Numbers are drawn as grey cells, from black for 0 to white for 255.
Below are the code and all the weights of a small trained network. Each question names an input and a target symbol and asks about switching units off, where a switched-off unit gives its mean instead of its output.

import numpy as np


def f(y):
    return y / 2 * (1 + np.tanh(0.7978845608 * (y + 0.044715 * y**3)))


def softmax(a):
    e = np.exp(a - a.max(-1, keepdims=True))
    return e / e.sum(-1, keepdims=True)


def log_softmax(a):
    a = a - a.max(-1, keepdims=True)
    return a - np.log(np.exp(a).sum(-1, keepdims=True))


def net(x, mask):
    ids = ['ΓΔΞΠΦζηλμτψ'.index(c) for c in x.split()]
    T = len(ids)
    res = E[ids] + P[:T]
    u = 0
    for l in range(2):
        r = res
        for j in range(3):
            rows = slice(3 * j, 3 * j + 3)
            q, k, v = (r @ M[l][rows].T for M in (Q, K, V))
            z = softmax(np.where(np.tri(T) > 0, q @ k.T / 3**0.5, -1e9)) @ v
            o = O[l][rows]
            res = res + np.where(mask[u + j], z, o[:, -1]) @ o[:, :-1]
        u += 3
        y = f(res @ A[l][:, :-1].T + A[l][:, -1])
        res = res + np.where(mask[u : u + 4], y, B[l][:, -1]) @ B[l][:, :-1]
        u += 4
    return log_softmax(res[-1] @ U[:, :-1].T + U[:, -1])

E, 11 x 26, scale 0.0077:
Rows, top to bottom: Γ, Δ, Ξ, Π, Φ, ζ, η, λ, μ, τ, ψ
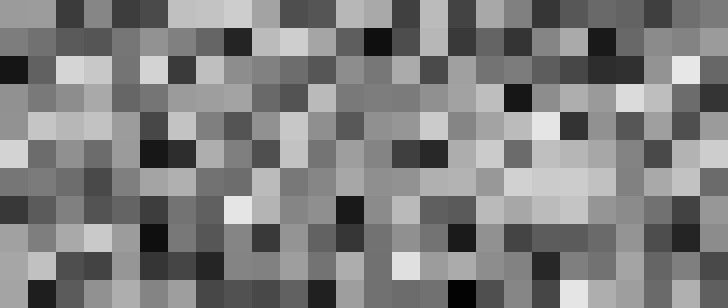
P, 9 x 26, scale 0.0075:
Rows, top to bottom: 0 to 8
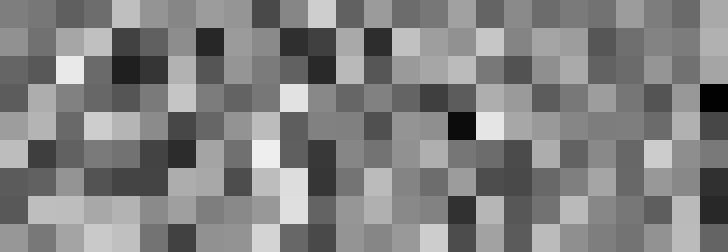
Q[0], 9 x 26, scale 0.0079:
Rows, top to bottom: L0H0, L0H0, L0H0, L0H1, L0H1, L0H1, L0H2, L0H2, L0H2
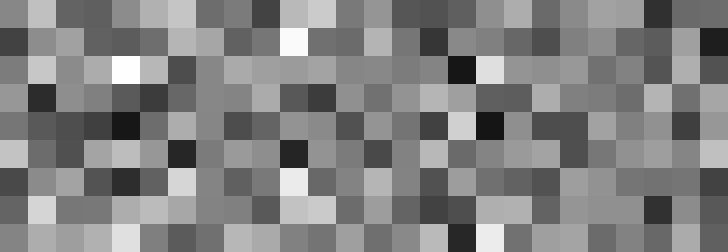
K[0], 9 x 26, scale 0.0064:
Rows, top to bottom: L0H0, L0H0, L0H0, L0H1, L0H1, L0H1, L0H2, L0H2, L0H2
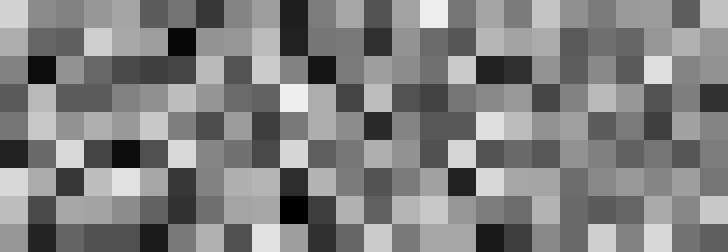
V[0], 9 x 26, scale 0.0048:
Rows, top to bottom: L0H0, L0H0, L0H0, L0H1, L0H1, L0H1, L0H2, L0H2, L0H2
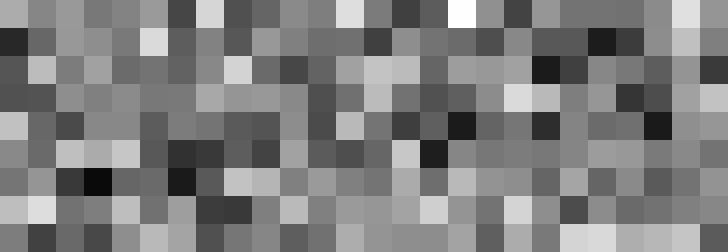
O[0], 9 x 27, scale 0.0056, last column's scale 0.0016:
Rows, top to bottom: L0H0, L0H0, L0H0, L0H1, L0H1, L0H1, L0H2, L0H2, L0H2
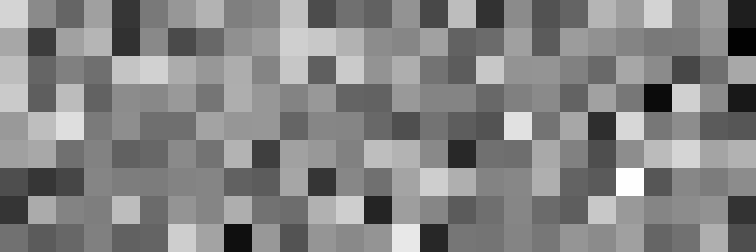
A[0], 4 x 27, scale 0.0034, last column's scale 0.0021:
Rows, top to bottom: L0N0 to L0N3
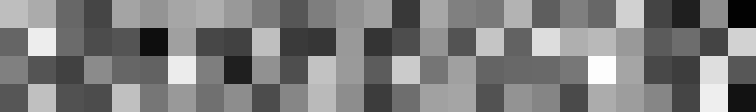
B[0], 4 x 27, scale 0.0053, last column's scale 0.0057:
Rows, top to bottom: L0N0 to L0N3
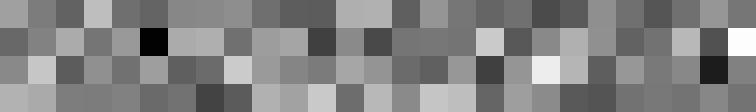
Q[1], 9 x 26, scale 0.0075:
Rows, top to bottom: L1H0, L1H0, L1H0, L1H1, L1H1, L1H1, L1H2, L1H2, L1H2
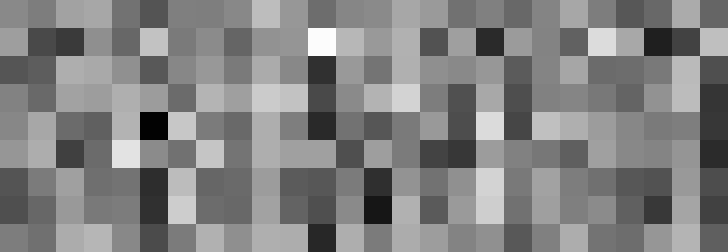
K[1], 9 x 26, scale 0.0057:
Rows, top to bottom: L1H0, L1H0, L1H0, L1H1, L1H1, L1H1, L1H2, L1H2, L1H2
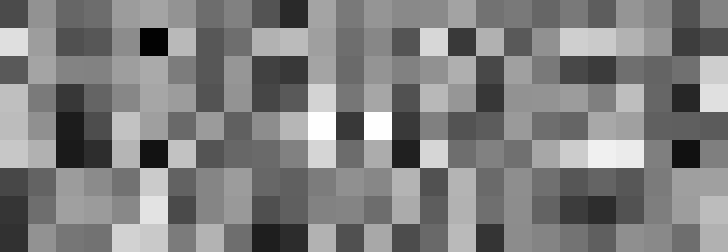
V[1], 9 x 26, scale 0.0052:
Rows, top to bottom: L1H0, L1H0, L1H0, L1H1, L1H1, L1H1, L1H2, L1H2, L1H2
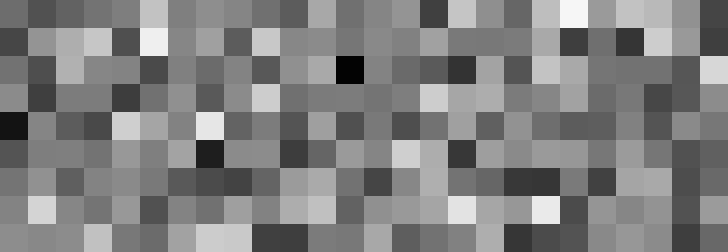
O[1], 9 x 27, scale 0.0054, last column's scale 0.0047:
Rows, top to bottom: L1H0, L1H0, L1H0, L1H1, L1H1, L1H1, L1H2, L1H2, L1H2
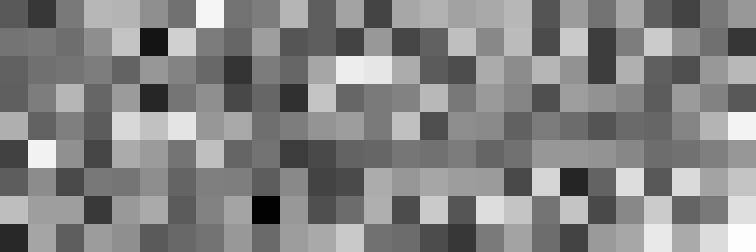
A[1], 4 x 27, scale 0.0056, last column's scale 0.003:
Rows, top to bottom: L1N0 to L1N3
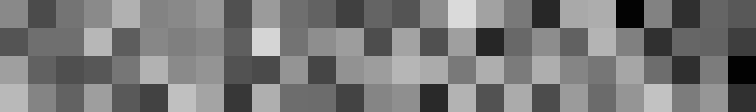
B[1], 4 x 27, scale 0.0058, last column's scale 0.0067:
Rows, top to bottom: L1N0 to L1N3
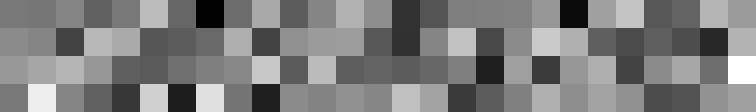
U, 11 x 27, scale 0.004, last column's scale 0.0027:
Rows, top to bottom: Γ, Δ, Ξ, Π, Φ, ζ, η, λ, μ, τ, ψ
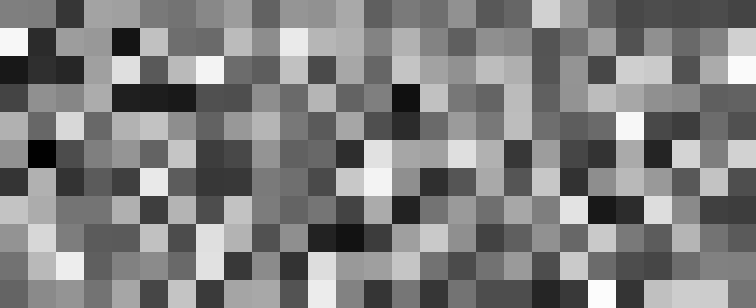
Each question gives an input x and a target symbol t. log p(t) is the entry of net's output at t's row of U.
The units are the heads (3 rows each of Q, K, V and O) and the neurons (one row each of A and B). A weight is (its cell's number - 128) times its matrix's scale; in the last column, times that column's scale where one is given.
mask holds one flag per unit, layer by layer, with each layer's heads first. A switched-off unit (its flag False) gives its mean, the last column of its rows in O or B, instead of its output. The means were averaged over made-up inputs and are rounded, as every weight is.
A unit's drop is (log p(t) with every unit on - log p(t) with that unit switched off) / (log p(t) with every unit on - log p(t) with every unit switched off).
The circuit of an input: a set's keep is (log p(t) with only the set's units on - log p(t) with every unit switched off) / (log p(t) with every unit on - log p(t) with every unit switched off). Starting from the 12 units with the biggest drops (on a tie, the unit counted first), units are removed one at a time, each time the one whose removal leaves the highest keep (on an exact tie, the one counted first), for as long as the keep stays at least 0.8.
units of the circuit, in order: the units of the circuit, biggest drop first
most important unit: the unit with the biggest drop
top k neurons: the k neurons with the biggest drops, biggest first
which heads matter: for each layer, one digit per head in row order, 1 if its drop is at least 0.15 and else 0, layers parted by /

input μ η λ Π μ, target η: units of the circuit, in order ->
(L1H0, L0N1, L1H2)
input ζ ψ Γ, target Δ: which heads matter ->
000 / 110
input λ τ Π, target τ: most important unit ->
L1H0
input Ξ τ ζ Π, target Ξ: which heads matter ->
001 / 100
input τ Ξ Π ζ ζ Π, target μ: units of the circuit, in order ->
(L0H0, L1N3, L1H0)
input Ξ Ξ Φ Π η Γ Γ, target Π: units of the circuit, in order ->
(L1H1, L0H0)
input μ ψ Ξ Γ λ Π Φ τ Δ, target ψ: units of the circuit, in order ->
(L0H2, L1H2)
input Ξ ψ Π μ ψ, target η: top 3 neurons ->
(L1N0, L1N3, L1N2)
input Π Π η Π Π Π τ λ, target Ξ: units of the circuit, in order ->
(L1H0, L0H1)
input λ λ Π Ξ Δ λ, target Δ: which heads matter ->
100 / 000
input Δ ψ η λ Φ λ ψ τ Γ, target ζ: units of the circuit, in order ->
(L1H2, L0H0, L1H1)
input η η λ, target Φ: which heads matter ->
010 / 101
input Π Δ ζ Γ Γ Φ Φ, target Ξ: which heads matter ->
000 / 101
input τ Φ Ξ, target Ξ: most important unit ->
L0H2
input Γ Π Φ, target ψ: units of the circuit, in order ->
(L1H0, L1H2, L0N0, L0H1)
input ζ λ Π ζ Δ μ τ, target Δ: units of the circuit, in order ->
(L1H1, L1H0, L0N1, L0H0)
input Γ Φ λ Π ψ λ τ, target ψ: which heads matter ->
000 / 101
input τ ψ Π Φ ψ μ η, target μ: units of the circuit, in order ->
(L1H0, L1H2, L0H2, L0N1)
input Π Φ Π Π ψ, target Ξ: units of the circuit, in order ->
(L1H0, L0N1, L0H1)
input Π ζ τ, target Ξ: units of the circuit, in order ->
(L1H0, L0N1, L0H1)
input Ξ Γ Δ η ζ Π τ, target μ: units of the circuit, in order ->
(L1N3, L0H0, L1H0)
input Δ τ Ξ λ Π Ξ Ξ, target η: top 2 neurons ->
(L1N3, L1N0)
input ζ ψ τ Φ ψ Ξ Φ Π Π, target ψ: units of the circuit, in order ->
(L0H2, L1H2)
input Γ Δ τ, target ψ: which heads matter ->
010 / 101
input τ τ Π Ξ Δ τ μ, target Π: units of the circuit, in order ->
(L0H0, L1H1)
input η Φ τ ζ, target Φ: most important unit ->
L1N0
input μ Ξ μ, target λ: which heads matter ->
011 / 100
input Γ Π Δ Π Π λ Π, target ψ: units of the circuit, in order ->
(L1H0, L1H2, L0N0, L0H1)
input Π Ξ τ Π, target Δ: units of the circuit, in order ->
(L0H0)
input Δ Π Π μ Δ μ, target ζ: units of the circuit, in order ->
(L1H2, L0H0)
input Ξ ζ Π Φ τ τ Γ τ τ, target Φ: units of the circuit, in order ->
(L0H1, L1N0, L1H0, L1H2)
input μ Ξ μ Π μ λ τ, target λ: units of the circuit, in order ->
(L1H0, L0H2)
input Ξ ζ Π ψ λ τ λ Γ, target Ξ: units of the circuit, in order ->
(L0H2, L1H0)
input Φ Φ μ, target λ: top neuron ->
(L0N3)
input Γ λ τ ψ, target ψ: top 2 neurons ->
(L0N1, L0N0)
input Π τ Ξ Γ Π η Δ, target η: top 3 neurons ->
(L1N0, L1N3, L1N2)
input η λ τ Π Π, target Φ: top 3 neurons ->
(L1N0, L0N2, L0N1)
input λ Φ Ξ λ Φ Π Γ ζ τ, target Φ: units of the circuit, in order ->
(L0H1, L1N0, L1H2, L1H0)
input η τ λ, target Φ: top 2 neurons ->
(L1N0, L0N2)
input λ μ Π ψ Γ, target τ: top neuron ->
(L1N2)
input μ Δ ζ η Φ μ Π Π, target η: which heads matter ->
000 / 100
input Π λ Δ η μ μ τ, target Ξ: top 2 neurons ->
(L0N1, L1N2)
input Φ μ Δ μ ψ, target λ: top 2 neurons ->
(L0N1, L0N3)
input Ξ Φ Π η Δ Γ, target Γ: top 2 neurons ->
(L1N1, L0N2)
